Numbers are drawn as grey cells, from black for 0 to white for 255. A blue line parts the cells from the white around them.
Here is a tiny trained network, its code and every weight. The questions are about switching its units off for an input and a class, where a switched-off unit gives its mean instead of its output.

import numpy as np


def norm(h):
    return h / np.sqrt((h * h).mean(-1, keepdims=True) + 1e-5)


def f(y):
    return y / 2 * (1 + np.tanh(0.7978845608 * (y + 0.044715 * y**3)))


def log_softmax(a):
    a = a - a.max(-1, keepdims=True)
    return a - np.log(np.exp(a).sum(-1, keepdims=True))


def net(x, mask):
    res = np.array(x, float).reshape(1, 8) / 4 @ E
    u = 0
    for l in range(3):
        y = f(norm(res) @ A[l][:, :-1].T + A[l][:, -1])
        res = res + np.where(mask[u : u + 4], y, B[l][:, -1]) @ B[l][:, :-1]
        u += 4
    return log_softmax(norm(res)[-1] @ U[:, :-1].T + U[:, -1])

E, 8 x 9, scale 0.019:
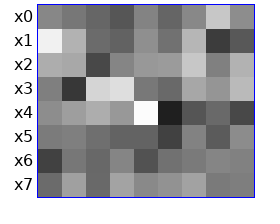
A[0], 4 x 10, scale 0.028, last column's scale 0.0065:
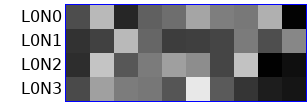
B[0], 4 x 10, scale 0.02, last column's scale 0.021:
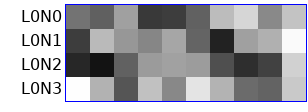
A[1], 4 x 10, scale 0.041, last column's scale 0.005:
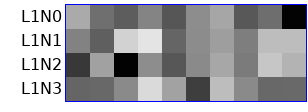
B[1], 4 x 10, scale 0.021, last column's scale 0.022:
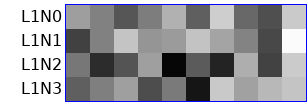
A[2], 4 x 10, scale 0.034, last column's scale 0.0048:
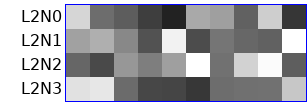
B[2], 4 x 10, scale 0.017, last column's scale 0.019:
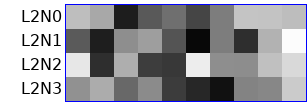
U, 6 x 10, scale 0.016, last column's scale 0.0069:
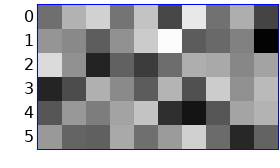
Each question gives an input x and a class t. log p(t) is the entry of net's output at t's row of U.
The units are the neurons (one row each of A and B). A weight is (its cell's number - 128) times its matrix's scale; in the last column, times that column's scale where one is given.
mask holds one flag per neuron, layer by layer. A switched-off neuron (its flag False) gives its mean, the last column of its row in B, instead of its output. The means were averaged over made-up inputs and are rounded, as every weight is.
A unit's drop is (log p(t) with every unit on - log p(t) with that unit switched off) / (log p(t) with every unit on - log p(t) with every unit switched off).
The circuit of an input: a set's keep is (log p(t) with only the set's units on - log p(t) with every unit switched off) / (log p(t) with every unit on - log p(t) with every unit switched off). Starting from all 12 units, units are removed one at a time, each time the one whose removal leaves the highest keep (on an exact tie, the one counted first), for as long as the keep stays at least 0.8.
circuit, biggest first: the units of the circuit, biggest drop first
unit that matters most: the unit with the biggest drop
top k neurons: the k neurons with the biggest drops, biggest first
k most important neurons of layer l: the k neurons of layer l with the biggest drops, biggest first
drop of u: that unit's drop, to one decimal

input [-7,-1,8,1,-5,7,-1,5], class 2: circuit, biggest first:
[L0N2]
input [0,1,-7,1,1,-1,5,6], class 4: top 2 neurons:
[L0N1; L1N1]
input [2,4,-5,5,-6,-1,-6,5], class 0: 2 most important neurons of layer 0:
[L0N1; L0N3]
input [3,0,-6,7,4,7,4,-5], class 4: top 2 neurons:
[L0N1; L0N0]
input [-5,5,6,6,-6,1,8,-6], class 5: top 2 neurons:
[L0N1; L1N0]
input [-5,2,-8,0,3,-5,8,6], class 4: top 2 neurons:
[L0N1; L0N2]
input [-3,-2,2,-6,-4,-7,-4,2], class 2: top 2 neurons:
[L1N1; L0N0]
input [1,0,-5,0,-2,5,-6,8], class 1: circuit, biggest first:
[L0N3; L0N1]
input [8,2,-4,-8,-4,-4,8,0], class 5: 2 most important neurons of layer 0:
[L0N2; L0N3]
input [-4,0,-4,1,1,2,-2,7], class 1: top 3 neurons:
[L0N3; L0N1; L1N0]
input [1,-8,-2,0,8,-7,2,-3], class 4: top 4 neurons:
[L1N1; L0N0; L0N2; L1N2]
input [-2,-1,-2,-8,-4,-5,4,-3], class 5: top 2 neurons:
[L0N2; L0N3]
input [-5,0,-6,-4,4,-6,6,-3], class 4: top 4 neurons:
[L0N1; L1N1; L2N2; L0N0]
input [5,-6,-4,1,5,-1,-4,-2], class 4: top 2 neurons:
[L1N1; L0N0]
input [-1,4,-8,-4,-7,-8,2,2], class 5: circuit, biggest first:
[L0N3]
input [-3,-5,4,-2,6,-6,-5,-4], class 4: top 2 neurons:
[L1N1; L1N2]
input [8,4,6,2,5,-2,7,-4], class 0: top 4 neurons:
[L0N1; L1N3; L1N2; L0N3]
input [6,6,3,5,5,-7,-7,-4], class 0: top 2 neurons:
[L0N1; L1N3]
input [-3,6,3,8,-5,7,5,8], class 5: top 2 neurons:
[L0N1; L1N0]
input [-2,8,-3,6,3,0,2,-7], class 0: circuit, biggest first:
[L1N2]
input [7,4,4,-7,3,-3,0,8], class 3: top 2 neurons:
[L0N3; L0N2]
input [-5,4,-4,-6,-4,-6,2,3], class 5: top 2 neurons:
[L0N2; L1N0]
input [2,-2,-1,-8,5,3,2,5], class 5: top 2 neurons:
[L0N2; L0N3]
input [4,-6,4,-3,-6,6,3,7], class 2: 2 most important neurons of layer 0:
[L0N0; L0N1]
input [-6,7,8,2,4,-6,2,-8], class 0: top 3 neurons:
[L0N1; L1N2; L1N0]
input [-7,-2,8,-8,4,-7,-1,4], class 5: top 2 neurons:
[L0N2; L0N1]
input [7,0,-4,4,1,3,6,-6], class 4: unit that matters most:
L0N1
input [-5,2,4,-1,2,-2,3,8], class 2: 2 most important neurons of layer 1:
[L1N1; L1N2]
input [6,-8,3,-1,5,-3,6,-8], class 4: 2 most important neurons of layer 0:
[L0N0; L0N2]
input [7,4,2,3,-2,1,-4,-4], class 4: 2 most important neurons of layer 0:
[L0N0; L0N3]
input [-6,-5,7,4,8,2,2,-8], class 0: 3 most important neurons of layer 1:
[L1N3; L1N2; L1N1]
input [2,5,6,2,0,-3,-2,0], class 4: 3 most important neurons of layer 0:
[L0N3; L0N0; L0N2]
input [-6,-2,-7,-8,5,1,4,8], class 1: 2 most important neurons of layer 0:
[L0N3; L0N2]
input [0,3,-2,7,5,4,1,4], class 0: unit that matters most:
L1N3
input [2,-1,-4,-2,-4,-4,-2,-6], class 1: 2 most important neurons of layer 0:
[L0N3; L0N0]
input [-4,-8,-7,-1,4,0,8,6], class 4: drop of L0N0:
0.2
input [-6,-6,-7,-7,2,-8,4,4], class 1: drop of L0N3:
0.4
